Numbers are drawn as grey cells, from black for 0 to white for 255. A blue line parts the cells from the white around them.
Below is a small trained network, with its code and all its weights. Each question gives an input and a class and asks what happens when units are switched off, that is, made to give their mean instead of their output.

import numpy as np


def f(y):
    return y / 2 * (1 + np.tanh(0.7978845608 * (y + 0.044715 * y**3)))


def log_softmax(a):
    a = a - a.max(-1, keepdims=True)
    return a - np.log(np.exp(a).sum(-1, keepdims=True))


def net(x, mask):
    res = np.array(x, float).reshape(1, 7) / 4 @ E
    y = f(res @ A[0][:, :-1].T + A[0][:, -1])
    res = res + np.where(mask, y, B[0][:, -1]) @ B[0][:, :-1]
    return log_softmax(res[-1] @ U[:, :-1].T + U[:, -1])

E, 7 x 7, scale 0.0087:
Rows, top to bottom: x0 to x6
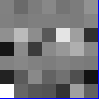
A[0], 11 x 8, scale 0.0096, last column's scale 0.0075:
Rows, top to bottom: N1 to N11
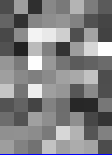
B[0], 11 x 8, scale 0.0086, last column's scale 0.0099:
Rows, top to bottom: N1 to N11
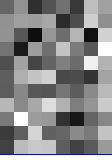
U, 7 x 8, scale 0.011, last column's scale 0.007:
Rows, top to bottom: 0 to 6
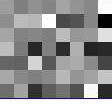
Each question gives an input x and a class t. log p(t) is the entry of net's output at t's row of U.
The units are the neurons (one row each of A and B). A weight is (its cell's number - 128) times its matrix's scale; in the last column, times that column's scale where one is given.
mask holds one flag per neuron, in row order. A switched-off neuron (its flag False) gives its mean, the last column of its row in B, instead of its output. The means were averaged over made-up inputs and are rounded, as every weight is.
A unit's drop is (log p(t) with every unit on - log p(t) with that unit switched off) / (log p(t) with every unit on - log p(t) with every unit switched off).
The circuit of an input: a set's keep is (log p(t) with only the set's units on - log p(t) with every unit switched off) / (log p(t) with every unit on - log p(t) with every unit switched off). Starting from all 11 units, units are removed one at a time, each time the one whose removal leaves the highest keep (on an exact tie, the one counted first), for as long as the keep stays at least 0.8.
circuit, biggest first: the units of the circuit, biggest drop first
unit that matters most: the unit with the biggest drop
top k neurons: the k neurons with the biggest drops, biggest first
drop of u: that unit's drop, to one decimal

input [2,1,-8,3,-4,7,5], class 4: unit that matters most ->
N4
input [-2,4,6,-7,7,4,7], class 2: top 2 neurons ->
(N3, N5)
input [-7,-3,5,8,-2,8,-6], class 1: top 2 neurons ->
(N8, N2)
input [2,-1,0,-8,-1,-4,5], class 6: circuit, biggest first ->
(N7, N5)
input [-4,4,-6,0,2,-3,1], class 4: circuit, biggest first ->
(N4, N3)
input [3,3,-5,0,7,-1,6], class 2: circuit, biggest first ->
(N3, N4)
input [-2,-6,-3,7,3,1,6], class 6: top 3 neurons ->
(N1, N3, N6)
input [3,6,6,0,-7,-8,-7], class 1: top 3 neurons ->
(N6, N11, N4)
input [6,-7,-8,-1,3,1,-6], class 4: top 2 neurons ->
(N4, N1)
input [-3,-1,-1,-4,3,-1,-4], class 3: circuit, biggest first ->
(N3, N8)
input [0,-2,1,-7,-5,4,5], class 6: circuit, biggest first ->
(N5, N3, N4)
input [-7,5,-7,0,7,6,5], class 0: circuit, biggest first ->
(N4, N8)
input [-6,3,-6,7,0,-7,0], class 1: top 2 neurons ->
(N6, N11)
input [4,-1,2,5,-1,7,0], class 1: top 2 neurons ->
(N8, N2)
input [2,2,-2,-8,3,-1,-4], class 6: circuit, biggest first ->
(N5)
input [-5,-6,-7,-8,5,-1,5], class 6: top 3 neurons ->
(N5, N7, N3)
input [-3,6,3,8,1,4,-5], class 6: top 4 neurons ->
(N1, N4, N2, N6)
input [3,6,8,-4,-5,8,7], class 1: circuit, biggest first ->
(N9, N8, N3)
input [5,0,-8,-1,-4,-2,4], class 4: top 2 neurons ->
(N4, N3)
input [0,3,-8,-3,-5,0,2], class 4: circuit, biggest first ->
(N4)
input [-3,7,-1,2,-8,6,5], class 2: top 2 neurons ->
(N3, N8)
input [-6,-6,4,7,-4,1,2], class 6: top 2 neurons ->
(N1, N4)
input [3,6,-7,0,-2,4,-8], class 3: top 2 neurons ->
(N3, N10)
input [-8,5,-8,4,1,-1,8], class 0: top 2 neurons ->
(N3, N4)
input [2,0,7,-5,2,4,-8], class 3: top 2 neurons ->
(N3, N4)
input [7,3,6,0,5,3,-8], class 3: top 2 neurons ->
(N3, N4)
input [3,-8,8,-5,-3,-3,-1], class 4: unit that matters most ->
N10
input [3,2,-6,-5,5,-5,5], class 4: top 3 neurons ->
(N4, N3, N8)
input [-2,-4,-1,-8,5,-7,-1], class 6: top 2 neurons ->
(N7, N5)
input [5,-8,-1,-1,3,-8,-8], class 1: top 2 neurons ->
(N11, N6)
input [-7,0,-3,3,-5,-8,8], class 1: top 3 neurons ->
(N6, N11, N3)
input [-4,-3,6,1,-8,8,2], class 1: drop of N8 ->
0.2
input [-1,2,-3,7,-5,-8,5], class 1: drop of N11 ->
0.5
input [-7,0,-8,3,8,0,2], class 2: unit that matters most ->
N10
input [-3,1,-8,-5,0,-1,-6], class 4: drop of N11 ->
-0.1
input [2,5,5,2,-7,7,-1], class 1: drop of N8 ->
0.2
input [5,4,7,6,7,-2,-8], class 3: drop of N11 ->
0.0
